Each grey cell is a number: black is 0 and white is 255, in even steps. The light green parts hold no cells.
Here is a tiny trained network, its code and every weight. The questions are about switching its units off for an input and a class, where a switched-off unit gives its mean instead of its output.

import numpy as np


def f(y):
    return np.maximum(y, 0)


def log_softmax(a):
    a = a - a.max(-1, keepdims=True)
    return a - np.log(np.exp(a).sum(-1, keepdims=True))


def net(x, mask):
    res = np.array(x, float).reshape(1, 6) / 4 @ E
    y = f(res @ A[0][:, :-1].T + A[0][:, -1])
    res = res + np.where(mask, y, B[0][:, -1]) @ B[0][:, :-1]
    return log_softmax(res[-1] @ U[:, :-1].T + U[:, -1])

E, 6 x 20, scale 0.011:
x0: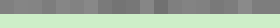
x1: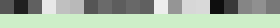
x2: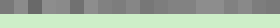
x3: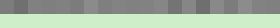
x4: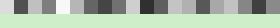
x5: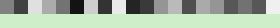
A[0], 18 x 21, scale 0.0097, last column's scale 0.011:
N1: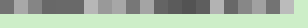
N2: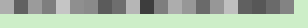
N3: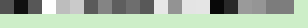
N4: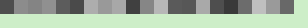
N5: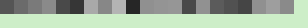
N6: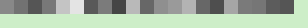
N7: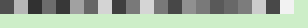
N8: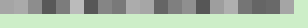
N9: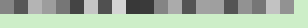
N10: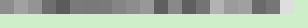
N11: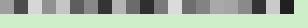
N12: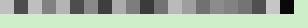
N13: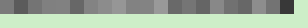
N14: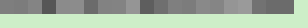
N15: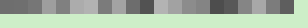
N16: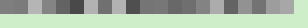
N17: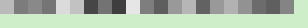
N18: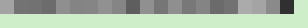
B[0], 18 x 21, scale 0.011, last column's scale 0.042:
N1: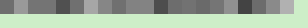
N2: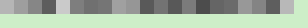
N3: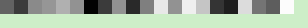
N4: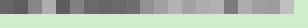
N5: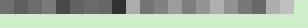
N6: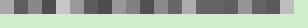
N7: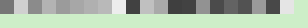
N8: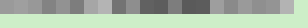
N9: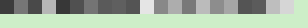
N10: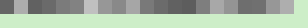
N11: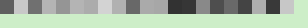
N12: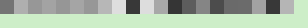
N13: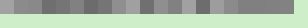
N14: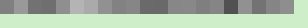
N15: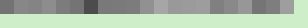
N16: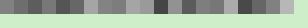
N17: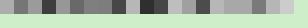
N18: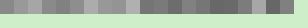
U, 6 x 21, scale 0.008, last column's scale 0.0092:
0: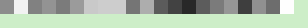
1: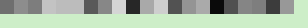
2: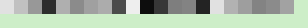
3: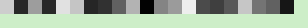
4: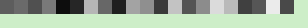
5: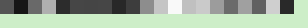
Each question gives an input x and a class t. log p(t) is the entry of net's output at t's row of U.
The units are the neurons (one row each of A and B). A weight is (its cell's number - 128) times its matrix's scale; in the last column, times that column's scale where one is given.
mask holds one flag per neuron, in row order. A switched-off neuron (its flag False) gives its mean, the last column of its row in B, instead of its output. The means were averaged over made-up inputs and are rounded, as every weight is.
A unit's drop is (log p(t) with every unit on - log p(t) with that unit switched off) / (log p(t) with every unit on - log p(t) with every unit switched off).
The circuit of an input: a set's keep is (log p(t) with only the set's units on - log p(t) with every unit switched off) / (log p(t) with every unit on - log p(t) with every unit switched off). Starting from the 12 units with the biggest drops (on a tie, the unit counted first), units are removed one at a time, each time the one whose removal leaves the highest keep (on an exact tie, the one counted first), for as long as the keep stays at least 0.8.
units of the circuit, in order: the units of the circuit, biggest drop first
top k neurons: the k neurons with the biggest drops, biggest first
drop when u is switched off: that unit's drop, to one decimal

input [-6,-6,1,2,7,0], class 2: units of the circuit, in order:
N17
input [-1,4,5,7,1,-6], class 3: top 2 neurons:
N17, N11
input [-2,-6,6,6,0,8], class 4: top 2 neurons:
N9, N7
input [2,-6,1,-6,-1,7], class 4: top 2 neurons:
N9, N7
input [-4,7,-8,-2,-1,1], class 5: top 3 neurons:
N7, N11, N12
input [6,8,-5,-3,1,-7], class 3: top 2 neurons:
N17, N6
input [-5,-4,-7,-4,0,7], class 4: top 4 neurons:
N9, N7, N5, N16
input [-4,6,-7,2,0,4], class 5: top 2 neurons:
N7, N9
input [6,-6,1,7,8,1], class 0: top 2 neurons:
N11, N12
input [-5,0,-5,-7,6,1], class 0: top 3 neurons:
N3, N11, N12
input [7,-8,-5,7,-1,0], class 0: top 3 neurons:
N9, N17, N5
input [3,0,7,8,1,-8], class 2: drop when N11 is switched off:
0.1
